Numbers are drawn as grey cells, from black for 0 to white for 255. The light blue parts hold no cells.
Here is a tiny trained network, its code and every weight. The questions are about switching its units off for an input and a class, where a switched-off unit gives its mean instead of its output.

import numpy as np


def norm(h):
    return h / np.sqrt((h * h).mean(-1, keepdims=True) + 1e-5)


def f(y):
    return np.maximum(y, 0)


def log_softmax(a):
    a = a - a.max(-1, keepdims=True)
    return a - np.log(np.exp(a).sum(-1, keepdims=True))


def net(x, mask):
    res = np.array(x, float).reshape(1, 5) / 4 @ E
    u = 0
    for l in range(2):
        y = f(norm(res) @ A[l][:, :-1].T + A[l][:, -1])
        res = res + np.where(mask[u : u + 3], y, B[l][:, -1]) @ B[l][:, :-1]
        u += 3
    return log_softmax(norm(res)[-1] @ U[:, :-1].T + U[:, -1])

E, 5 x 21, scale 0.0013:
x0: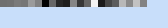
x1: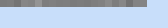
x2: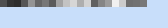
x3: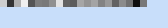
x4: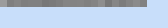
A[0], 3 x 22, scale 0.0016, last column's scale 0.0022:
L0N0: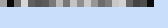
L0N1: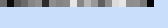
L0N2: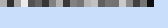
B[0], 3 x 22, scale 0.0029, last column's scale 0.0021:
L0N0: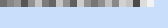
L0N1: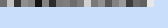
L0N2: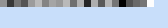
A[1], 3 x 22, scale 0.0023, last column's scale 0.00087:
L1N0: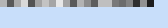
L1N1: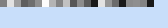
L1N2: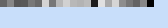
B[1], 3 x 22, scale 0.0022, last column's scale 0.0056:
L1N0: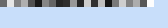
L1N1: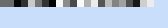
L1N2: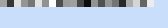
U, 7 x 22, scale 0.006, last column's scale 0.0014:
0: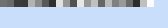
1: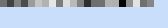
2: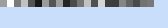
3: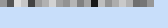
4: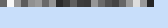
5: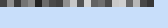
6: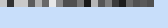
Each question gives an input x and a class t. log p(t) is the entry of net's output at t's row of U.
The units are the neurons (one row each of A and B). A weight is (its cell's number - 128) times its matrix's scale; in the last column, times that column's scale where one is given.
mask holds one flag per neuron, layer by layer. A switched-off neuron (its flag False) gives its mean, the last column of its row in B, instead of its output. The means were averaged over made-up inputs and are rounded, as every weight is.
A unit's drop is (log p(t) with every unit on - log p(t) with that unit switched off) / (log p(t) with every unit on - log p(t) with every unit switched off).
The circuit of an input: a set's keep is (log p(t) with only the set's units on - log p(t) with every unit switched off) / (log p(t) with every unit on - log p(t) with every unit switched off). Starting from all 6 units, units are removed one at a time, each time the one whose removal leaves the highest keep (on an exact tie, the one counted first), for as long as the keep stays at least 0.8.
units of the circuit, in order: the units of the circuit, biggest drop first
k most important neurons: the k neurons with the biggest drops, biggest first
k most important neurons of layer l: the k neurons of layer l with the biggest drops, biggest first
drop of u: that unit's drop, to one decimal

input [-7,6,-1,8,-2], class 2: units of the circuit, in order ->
[L1N0]
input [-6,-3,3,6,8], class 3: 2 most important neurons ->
[L1N2; L1N0]
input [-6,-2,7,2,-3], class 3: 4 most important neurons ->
[L1N0; L1N2; L0N0; L0N2]
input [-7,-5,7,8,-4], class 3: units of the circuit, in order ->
[L1N2; L1N0]
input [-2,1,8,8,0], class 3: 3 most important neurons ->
[L1N1; L1N2; L1N0]
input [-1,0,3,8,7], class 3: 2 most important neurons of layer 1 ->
[L1N1; L1N0]
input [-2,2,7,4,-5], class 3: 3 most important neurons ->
[L1N1; L1N2; L0N0]
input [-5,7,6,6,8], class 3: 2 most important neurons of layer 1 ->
[L1N2; L1N0]
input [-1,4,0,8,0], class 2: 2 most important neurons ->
[L1N0; L1N2]
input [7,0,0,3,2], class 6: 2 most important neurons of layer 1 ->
[L1N1; L1N0]
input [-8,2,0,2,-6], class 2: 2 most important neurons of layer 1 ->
[L1N0; L1N1]
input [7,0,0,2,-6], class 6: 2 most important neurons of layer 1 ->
[L1N1; L1N0]
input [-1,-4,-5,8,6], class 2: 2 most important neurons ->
[L1N0; L1N2]
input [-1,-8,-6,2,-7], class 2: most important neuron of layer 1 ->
[L1N2]
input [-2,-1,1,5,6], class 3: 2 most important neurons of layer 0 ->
[L0N0; L0N1]
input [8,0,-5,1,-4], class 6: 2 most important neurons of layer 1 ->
[L1N0; L1N1]
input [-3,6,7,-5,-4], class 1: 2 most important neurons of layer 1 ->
[L1N2; L1N0]
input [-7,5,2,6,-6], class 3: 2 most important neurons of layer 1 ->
[L1N2; L1N0]
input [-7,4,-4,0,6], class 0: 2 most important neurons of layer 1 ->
[L1N1; L1N2]
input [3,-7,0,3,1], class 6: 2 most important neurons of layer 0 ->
[L0N2; L0N1]
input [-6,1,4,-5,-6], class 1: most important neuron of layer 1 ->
[L1N2]
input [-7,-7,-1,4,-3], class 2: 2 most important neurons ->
[L1N0; L1N1]
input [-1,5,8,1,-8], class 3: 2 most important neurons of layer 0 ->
[L0N0; L0N2]
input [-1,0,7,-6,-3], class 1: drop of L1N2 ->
0.8
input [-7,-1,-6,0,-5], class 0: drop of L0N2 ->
-0.1
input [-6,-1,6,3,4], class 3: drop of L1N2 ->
0.3
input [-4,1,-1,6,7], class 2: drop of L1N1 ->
0.0
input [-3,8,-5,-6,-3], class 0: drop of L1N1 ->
0.1
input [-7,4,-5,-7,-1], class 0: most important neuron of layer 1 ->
[L1N1]
